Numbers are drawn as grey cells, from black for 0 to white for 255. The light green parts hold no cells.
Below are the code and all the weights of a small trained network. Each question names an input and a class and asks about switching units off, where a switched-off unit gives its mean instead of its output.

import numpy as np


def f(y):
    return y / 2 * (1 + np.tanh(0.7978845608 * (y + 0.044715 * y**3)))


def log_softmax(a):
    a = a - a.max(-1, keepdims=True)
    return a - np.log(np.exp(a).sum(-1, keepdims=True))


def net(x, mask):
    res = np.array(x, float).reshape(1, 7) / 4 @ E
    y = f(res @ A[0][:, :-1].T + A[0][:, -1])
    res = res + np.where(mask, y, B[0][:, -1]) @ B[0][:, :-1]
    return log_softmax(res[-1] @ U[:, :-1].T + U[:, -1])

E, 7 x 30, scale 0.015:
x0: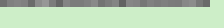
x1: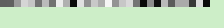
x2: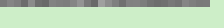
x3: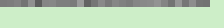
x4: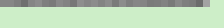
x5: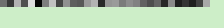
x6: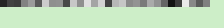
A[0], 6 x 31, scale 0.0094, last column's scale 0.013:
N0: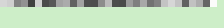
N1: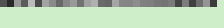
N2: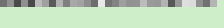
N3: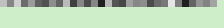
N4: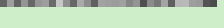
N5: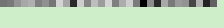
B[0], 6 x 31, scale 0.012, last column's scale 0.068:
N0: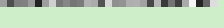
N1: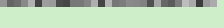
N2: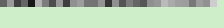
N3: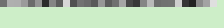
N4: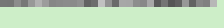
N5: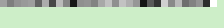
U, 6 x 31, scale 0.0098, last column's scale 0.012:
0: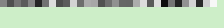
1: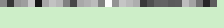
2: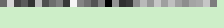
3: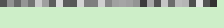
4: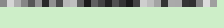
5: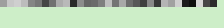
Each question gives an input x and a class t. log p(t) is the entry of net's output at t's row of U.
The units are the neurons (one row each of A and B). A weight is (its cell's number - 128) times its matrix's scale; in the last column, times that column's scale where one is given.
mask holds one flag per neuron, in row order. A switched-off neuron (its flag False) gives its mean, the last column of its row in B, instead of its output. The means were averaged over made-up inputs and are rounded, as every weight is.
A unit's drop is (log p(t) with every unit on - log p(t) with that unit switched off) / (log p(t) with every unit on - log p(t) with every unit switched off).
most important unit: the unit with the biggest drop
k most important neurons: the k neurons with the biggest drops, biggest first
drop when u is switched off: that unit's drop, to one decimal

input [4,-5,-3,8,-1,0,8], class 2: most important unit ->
N0
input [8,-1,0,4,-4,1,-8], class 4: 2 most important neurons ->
(N3; N5)
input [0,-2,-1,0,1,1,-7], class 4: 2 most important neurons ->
(N3; N5)
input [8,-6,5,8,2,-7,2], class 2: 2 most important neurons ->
(N2; N5)
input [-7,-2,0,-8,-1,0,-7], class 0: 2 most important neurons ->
(N0; N5)
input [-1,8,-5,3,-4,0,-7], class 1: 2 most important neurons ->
(N0; N2)
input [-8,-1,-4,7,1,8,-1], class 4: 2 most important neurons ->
(N5; N0)
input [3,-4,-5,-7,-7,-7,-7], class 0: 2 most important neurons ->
(N0; N5)
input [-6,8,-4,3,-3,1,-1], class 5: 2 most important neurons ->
(N0; N1)
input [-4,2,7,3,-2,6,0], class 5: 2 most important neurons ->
(N0; N3)
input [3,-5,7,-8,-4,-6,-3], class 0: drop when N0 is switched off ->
0.4
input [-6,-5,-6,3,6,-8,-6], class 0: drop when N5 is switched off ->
0.4
